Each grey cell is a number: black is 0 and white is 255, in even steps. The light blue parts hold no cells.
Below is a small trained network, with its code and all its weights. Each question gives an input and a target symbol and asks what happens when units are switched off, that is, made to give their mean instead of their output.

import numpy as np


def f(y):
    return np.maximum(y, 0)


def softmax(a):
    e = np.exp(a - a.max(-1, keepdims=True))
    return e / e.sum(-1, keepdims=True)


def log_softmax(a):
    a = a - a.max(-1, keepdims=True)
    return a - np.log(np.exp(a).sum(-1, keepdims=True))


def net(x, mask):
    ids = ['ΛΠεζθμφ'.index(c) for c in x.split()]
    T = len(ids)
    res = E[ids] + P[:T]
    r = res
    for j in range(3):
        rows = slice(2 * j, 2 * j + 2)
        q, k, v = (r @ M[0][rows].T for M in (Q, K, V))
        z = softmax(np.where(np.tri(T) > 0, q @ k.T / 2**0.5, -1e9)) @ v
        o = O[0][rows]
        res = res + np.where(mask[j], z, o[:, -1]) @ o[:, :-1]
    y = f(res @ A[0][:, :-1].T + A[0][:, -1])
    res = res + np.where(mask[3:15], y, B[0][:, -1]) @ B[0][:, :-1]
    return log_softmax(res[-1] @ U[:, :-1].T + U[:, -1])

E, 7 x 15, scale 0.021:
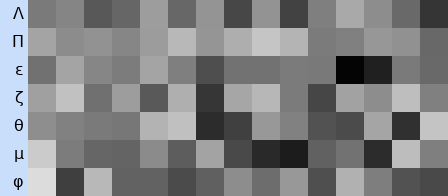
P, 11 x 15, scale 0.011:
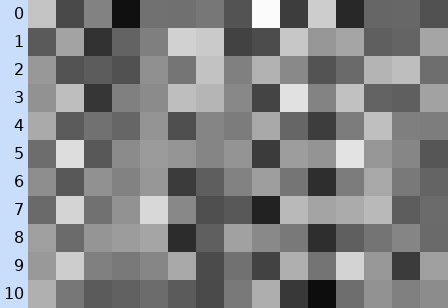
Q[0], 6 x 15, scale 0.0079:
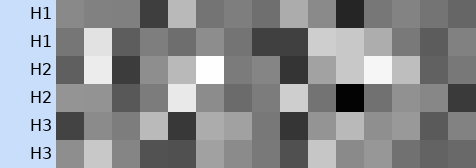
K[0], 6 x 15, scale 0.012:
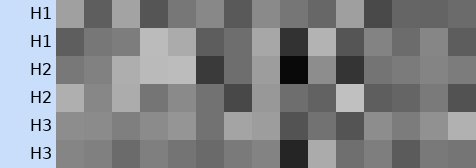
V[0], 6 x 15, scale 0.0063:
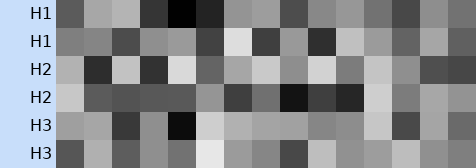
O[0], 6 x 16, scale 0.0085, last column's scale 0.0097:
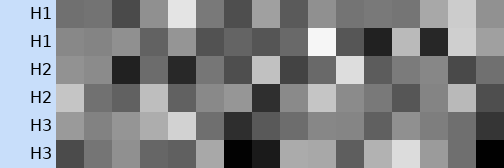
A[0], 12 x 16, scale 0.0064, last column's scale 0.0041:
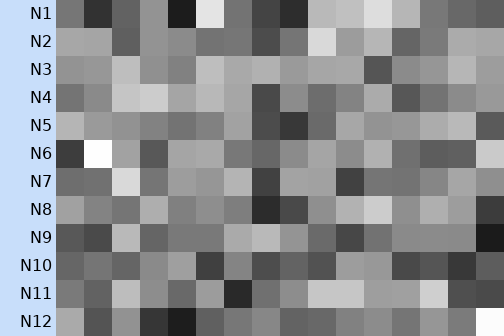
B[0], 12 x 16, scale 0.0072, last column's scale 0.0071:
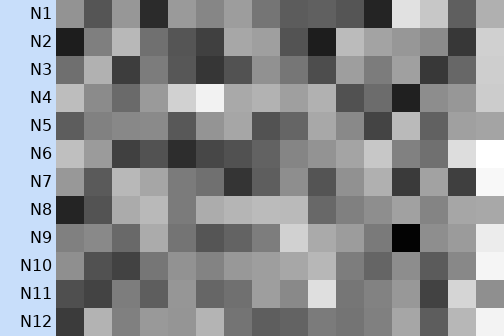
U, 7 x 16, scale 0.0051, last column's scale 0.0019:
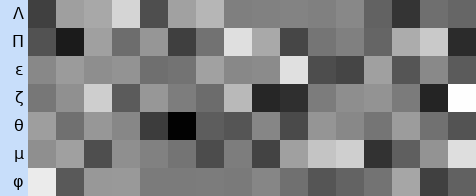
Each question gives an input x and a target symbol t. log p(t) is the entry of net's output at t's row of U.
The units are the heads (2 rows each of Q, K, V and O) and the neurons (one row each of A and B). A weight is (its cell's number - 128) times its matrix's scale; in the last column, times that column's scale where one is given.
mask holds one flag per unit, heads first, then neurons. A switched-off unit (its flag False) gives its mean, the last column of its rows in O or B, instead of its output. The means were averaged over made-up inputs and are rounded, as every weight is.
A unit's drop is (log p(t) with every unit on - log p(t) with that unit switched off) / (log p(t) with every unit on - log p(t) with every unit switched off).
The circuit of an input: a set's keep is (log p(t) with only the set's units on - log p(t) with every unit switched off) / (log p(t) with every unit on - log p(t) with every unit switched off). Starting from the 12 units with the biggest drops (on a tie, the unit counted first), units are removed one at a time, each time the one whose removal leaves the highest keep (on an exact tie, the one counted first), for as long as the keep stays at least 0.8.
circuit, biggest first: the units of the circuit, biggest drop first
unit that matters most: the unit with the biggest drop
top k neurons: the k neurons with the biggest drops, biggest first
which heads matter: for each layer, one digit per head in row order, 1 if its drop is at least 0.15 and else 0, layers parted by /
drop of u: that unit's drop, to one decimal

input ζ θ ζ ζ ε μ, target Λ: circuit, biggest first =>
[H2; N8; N5]
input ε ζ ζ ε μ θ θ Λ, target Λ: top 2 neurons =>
[N8; N2]
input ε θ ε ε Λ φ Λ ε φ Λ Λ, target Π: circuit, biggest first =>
[H2; H3; N9]
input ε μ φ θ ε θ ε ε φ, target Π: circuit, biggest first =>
[H2; N9; H3]
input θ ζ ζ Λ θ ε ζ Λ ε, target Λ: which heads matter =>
101
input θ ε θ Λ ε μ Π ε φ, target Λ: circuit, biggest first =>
[H1; N12; H3]
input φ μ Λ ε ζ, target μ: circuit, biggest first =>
[H2]
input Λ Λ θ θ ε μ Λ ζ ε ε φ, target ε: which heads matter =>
100
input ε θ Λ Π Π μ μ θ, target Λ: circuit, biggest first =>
[H2; N2; N8]
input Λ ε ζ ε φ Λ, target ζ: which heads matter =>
011
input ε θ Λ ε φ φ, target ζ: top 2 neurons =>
[N1; N2]
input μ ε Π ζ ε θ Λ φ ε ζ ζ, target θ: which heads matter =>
110
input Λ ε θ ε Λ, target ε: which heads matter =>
100
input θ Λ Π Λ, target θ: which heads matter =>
101
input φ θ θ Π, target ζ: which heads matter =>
010
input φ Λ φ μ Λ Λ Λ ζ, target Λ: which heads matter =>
010
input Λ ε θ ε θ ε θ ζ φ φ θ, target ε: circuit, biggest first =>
[H1]
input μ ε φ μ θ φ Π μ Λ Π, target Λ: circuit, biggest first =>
[H2; N2]
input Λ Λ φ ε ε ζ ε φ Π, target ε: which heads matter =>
110
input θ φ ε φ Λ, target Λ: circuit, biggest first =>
[H1; N12; H3]
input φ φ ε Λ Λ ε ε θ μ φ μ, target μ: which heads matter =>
010
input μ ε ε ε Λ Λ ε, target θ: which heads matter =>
110
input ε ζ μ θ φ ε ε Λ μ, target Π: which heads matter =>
011
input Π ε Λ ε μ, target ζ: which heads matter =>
010
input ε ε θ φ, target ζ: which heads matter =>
001
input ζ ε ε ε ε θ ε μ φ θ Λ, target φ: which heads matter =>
011
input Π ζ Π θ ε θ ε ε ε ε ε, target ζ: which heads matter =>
010
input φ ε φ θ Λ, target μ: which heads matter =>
010
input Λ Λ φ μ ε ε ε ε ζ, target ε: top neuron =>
[N7]
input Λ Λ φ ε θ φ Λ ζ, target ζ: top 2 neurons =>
[N1; N2]
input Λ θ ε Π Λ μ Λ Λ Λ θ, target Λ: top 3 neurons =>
[N2; N8; N4]
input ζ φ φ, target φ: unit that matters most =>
H2
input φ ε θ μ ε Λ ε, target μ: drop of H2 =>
1.1
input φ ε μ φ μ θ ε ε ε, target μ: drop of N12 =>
0.0
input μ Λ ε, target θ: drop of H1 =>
0.5
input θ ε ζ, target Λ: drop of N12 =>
0.2
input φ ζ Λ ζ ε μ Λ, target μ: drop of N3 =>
0.0
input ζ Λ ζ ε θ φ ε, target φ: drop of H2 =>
0.3
